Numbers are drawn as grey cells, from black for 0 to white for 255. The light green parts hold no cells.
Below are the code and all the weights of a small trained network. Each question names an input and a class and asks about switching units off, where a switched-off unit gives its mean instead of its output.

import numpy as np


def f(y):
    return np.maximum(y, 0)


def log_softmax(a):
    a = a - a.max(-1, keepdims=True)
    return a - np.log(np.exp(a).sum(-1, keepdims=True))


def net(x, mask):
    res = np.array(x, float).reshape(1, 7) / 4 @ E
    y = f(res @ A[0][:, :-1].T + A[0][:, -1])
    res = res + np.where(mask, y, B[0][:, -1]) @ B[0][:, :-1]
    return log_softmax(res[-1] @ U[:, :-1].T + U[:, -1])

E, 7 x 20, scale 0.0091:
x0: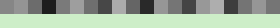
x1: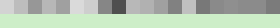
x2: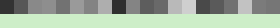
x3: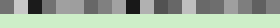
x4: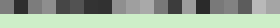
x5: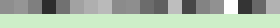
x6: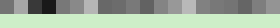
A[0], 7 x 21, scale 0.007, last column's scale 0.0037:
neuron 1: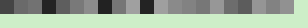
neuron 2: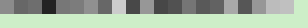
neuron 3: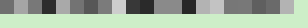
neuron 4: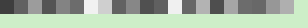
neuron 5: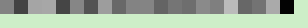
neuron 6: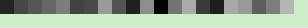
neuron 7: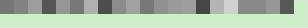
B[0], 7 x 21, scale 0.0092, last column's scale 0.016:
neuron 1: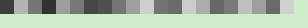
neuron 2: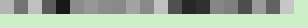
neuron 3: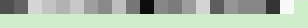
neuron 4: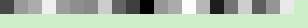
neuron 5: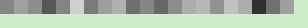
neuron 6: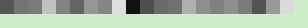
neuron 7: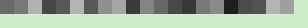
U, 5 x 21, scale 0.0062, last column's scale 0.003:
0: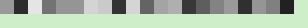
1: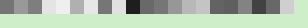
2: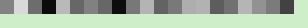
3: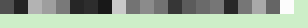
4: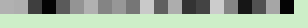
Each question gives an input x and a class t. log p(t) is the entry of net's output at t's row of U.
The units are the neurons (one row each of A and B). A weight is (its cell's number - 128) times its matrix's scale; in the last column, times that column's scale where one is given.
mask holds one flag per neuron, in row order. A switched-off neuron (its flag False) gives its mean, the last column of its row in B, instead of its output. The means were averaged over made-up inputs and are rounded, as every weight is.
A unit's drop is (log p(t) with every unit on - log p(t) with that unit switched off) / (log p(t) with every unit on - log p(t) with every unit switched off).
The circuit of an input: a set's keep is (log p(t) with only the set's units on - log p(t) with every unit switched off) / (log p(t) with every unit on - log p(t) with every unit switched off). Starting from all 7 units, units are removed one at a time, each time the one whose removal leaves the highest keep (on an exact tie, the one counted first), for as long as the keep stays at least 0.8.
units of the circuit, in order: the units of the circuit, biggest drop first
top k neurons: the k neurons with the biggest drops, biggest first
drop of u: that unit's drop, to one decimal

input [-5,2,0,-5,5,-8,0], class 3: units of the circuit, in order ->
neuron 4
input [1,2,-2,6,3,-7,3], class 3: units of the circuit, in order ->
neuron 4; neuron 3
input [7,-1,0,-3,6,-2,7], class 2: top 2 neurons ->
neuron 1; neuron 6
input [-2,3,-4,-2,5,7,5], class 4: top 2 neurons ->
neuron 3; neuron 7
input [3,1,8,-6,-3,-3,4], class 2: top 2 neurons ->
neuron 3; neuron 6
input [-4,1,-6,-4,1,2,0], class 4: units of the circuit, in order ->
neuron 3; neuron 4
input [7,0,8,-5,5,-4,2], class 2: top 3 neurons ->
neuron 1; neuron 3; neuron 2
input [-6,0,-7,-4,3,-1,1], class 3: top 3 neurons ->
neuron 4; neuron 3; neuron 2
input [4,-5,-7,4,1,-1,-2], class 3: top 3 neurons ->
neuron 2; neuron 4; neuron 6
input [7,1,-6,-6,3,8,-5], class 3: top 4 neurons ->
neuron 1; neuron 4; neuron 2; neuron 7
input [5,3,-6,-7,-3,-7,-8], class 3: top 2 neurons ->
neuron 4; neuron 6
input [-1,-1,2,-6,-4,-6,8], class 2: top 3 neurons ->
neuron 3; neuron 6; neuron 1
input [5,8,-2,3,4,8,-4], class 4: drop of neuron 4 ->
0.1
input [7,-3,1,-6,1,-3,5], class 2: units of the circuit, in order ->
neuron 1
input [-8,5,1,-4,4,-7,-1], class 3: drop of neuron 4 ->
0.8
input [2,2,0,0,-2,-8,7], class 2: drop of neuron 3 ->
0.2
